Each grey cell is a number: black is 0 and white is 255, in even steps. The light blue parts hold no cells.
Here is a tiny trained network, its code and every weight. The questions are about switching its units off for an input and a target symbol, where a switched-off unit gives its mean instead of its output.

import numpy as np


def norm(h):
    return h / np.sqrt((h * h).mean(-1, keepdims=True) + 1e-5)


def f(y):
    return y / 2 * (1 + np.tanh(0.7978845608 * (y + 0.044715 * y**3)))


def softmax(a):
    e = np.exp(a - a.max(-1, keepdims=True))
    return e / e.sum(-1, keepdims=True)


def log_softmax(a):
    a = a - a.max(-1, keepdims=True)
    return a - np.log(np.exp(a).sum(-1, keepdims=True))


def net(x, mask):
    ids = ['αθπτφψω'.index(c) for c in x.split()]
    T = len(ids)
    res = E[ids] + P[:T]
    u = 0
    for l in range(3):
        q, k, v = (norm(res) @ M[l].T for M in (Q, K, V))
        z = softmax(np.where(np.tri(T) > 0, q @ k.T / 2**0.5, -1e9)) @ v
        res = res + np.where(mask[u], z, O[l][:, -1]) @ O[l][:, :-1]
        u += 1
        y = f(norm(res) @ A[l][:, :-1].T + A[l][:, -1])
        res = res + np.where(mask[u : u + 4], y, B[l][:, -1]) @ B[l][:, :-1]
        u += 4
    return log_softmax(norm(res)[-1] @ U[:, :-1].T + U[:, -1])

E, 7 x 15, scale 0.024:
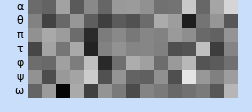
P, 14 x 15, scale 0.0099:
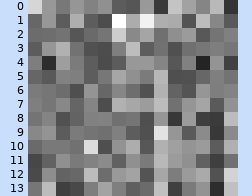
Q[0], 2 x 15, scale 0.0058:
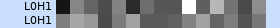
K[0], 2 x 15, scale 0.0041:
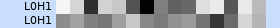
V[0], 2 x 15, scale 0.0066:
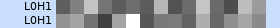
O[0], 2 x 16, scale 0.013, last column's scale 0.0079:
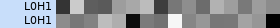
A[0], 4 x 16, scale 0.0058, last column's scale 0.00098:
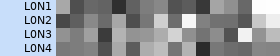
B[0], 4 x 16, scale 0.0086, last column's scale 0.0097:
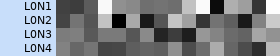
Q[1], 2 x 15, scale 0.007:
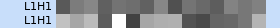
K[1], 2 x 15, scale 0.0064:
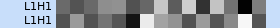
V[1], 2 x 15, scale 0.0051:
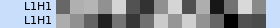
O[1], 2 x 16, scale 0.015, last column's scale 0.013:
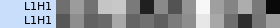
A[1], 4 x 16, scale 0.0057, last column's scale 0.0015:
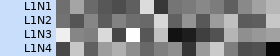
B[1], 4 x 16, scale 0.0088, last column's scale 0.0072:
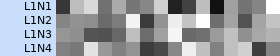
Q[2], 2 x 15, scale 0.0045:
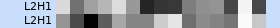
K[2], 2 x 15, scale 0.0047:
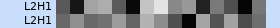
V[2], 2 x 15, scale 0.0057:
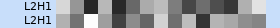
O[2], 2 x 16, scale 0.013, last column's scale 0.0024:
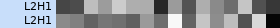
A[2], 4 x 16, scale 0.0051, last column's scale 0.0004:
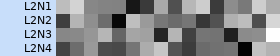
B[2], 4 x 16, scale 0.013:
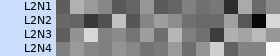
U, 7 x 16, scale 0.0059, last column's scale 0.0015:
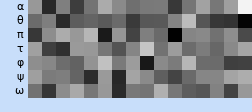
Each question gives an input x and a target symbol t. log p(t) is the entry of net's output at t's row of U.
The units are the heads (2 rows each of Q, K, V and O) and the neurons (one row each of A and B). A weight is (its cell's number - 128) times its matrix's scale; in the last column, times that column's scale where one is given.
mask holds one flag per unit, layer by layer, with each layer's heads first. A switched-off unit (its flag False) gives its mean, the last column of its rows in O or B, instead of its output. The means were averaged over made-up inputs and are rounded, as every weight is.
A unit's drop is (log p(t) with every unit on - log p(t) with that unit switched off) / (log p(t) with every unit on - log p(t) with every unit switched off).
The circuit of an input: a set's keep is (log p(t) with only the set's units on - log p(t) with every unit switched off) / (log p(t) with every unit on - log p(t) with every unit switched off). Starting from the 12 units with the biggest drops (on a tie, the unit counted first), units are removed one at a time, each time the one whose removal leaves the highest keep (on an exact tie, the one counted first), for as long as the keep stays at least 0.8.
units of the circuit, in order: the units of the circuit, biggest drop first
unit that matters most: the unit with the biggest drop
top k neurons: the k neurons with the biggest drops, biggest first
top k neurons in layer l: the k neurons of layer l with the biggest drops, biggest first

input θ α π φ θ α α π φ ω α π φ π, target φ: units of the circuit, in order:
L2H1, L0N2, L1H1, L1N1
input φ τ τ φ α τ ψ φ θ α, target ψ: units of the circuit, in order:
L2H1, L1H1
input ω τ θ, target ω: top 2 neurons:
L2N2, L2N4
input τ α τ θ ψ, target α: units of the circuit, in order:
L1H1, L2H1, L0H1
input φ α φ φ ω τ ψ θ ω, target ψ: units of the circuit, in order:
L1H1, L2H1
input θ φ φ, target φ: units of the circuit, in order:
L2H1, L0H1
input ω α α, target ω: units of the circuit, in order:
L0H1, L0N1, L1H1
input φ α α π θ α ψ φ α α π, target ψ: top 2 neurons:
L1N4, L0N4
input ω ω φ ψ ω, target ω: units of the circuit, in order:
L0H1, L2H1
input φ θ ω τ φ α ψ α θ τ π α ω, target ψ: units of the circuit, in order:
L1H1, L2H1, L1N4
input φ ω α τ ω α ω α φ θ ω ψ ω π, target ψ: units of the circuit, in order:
L1H1, L1N4, L2H1
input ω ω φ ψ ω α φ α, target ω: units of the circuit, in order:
L0N1, L2H1
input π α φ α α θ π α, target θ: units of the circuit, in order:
L0N1, L0N3, L1H1
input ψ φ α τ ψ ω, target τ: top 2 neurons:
L0N1, L0N2
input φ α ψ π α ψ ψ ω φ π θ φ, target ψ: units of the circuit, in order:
L2H1, L1N4, L1H1
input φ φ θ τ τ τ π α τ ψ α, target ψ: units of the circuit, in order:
L1H1, L2H1, L1N4
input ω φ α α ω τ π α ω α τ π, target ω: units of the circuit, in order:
L2H1, L0H1, L1H1
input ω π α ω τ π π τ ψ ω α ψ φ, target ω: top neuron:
L1N2
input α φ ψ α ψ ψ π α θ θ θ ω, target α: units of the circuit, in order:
L1H1
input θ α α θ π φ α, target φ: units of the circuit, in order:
L2H1, L1H1
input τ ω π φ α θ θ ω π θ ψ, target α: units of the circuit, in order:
L1H1, L0H1
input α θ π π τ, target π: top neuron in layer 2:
L2N3
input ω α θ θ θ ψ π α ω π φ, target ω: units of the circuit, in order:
L0H1, L2H1, L1H1, L0N2
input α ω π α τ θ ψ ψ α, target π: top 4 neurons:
L2N3, L0N3, L0N4, L1N2
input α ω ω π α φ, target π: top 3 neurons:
L2N3, L0N1, L0N3
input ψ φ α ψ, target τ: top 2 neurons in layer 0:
L0N1, L0N2
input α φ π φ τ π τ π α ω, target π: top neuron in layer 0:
L0N4
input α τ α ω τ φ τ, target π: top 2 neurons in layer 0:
L0N4, L0N1
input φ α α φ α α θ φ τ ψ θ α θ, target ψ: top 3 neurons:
L1N4, L0N2, L0N4
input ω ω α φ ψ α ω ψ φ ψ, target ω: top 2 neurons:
L0N1, L0N2
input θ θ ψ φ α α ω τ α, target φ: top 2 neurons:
L0N1, L0N2
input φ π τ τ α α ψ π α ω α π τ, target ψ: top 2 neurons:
L1N4, L0N2
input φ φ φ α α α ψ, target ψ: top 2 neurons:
L1N4, L0N2
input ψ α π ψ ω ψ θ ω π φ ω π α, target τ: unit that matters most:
L2H1
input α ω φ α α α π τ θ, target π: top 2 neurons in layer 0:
L0N4, L0N1
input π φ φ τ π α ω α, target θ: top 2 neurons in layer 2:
L2N4, L2N3
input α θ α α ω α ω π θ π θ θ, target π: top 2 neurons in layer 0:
L0N1, L0N4
